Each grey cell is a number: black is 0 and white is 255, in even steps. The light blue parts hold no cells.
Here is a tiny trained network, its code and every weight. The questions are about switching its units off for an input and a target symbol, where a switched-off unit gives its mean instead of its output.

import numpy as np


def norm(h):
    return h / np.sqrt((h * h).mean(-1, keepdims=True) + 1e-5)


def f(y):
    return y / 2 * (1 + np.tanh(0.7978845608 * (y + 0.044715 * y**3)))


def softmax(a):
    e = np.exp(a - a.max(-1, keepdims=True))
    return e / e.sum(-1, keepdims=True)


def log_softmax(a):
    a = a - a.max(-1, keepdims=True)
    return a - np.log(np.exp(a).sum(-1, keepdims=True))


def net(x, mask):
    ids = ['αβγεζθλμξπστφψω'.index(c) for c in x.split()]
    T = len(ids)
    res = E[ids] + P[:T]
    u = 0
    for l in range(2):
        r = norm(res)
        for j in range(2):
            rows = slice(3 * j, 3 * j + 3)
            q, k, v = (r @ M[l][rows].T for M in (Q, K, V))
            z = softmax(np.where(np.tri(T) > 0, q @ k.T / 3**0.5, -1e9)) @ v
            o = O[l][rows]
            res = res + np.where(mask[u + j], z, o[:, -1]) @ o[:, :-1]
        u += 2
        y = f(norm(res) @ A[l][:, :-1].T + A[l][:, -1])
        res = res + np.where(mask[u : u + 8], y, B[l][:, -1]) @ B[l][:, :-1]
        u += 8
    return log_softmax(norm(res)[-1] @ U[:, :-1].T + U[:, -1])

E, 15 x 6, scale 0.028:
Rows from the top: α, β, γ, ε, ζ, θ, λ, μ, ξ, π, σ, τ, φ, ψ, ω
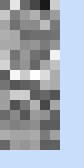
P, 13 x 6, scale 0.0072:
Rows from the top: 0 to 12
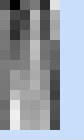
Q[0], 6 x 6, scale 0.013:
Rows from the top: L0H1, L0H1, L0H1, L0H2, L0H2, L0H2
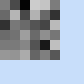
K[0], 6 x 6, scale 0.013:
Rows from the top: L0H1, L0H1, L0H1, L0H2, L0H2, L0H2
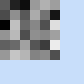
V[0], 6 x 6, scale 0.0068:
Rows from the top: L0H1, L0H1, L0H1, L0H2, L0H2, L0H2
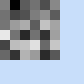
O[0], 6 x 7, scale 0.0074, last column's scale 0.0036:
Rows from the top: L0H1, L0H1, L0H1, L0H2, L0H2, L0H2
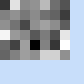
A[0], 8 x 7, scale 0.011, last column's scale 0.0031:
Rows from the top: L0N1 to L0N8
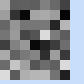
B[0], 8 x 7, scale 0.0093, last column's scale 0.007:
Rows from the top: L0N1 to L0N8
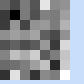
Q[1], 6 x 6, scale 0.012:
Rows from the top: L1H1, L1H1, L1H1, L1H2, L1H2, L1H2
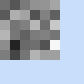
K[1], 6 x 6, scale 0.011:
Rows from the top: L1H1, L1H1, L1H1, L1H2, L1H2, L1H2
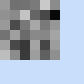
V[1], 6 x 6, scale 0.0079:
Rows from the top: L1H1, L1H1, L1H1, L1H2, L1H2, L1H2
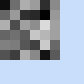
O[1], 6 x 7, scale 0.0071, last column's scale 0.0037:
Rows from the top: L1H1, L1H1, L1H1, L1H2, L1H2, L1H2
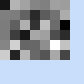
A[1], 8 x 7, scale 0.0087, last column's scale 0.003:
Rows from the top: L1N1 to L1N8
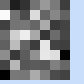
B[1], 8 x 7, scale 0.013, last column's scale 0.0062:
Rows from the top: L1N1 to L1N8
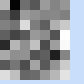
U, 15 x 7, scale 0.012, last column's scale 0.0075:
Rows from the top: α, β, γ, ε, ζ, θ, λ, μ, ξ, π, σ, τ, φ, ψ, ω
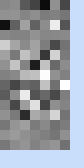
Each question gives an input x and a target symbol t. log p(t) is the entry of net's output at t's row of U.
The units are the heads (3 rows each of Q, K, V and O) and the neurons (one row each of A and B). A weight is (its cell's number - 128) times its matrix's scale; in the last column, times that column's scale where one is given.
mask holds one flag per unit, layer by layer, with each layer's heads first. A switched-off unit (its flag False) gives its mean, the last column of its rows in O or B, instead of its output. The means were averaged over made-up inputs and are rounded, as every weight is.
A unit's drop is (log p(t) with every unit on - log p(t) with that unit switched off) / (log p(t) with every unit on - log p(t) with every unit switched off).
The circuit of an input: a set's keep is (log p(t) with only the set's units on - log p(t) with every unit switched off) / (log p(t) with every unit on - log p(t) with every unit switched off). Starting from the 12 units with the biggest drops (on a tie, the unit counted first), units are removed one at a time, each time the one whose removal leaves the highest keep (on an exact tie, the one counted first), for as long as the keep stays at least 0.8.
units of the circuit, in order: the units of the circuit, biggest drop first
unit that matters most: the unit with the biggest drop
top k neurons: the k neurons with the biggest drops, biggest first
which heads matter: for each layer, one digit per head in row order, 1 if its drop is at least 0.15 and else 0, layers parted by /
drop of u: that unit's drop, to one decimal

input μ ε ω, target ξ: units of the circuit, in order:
[L0N5, L0H2]
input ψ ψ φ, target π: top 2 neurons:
[L1N3, L0N5]
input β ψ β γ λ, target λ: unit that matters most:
L0H2
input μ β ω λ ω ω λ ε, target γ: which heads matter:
11 / 00
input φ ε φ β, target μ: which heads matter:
11 / 10
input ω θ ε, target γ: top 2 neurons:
[L1N5, L0N1]
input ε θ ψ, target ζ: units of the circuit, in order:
[L0H2, L1N5]
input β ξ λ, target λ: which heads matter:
00 / 00
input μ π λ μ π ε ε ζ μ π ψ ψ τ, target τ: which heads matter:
11 / 00
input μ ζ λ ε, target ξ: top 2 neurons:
[L0N8, L0N1]
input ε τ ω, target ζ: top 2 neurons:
[L0N8, L1N8]
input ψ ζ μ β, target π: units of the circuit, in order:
[L0H2, L0N8]
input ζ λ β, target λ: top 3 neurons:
[L0N8, L0N1, L1N5]
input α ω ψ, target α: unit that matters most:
L0N8
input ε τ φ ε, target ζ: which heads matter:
01 / 10
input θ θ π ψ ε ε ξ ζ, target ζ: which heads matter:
11 / 10
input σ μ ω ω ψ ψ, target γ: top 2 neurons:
[L0N8, L0N7]
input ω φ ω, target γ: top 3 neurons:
[L0N5, L0N6, L1N3]
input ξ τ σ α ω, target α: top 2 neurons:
[L0N5, L1N8]
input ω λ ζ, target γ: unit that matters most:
L0H2
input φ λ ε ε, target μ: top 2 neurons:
[L0N8, L1N2]
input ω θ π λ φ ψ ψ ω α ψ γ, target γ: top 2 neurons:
[L0N8, L0N2]
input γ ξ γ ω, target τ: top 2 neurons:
[L1N8, L0N8]
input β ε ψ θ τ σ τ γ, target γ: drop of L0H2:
0.1
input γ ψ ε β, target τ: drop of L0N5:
0.1
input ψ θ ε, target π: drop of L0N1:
0.2
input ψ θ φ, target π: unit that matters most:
L0H2
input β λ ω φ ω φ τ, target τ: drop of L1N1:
0.1
